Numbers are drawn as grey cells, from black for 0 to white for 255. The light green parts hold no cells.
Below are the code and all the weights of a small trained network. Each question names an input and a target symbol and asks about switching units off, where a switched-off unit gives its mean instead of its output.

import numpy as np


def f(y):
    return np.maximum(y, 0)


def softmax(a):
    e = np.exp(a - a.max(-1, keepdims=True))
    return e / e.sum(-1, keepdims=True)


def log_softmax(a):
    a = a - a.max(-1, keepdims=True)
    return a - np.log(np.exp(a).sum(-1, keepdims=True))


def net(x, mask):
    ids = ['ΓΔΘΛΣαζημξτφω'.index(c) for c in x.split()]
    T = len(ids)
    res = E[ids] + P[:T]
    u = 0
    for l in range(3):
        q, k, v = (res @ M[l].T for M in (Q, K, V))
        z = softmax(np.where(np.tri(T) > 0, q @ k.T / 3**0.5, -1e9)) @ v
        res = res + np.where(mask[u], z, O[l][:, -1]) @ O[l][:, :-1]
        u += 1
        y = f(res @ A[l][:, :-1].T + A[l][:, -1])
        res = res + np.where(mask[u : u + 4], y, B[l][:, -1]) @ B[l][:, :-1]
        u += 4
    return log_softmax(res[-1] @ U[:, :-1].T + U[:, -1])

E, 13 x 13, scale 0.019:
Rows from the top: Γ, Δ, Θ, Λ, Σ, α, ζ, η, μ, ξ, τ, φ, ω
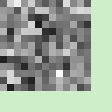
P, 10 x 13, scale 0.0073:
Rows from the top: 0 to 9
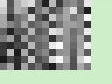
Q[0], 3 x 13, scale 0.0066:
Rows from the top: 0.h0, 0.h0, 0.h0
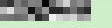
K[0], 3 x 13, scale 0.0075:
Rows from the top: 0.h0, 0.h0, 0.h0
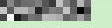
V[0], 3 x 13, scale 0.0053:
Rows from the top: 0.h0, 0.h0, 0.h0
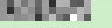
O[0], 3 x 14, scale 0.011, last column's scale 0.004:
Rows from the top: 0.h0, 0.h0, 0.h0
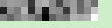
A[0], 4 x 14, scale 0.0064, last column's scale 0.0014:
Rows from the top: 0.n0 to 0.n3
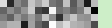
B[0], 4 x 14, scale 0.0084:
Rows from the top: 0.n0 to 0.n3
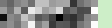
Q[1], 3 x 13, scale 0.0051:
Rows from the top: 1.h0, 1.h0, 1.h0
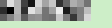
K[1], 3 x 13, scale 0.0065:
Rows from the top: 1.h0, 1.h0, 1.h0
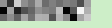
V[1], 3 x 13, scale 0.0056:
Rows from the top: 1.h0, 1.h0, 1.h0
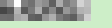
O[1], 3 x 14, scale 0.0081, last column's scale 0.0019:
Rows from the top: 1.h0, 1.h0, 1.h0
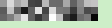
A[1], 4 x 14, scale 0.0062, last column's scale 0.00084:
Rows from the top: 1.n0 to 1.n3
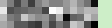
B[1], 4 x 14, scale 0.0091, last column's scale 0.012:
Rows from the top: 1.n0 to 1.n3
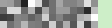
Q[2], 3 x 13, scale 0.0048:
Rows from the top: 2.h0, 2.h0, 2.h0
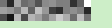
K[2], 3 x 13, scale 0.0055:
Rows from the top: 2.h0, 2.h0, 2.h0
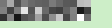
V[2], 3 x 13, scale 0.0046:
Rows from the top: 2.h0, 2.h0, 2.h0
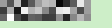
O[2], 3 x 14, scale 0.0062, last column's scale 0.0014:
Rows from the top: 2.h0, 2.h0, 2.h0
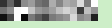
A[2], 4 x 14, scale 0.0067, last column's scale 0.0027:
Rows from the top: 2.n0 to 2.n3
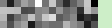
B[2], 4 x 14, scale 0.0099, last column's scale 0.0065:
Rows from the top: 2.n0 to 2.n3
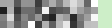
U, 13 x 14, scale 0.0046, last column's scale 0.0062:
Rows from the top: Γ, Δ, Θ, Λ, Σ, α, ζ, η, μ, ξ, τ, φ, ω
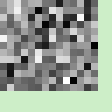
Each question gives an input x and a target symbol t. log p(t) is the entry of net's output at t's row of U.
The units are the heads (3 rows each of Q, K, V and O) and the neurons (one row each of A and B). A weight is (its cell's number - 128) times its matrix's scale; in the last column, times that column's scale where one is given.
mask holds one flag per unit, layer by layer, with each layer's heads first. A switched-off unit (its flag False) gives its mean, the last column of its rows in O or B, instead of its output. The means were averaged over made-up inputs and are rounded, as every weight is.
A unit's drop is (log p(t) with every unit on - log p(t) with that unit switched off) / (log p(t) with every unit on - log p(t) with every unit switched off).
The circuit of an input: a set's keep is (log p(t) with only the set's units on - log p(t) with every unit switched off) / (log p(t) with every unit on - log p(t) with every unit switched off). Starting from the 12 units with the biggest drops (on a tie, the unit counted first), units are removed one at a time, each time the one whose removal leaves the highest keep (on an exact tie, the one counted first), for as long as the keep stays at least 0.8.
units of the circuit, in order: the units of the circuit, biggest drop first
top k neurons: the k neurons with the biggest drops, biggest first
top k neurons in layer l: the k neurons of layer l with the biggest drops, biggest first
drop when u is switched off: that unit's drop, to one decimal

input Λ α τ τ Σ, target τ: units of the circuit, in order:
(1.h0 2.h0)
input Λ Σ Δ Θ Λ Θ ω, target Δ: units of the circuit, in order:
(1.n1 1.h0)
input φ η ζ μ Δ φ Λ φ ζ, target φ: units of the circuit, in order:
(0.h0 0.n0)
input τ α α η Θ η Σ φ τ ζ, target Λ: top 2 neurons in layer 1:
(1.n2 1.n1)
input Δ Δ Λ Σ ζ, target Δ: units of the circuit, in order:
(0.h0 0.n1 1.n1)
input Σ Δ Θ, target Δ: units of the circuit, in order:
(0.n1 1.n1)
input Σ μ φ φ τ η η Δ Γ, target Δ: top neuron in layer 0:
(0.n1)
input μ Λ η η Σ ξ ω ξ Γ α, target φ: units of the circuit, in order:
(0.h0 2.n3 0.n1 0.n3)
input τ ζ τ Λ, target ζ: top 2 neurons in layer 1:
(1.n3 1.n2)
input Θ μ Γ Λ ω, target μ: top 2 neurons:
(1.n2 2.n2)
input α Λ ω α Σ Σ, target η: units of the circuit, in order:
(0.h0 2.h0)
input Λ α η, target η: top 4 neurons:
(0.n3 0.n1 1.n2 2.n2)
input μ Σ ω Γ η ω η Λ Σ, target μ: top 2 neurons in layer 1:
(1.n2 1.n1)
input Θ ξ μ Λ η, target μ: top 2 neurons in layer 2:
(2.n2 2.n1)
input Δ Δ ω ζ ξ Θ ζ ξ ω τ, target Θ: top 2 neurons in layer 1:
(1.n3 1.n0)
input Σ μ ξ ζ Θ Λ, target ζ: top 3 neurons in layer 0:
(0.n3 0.n1 0.n0)
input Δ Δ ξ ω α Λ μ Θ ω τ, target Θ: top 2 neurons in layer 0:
(0.n1 0.n3)
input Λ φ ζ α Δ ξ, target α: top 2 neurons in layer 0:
(0.n3 0.n1)
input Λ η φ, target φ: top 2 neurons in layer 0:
(0.n3 0.n1)
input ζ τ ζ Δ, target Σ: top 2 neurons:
(0.n2 2.n0)
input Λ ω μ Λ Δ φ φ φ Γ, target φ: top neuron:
(0.n0)
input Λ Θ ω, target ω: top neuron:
(2.n1)
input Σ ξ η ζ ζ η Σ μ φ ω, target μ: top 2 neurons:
(0.n3 1.n2)
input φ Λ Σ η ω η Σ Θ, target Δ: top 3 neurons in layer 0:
(0.n3 0.n2 0.n1)
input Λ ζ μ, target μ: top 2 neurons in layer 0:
(0.n1 0.n3)
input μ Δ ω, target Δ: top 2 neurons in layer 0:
(0.n1 0.n2)
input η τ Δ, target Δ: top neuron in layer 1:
(1.n1)
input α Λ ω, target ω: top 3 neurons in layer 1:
(1.n1 1.n2 1.n3)
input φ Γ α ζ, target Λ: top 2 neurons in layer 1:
(1.n2 1.n3)
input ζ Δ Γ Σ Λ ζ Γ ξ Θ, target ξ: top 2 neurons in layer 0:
(0.n3 0.n1)
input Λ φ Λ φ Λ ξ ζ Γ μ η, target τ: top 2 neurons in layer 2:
(2.n2 2.n0)
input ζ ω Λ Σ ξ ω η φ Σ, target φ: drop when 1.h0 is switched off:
0.1
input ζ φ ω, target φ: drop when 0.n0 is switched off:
0.3
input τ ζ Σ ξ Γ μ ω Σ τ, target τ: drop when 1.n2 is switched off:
0.3
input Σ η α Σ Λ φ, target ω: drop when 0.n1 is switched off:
-0.1
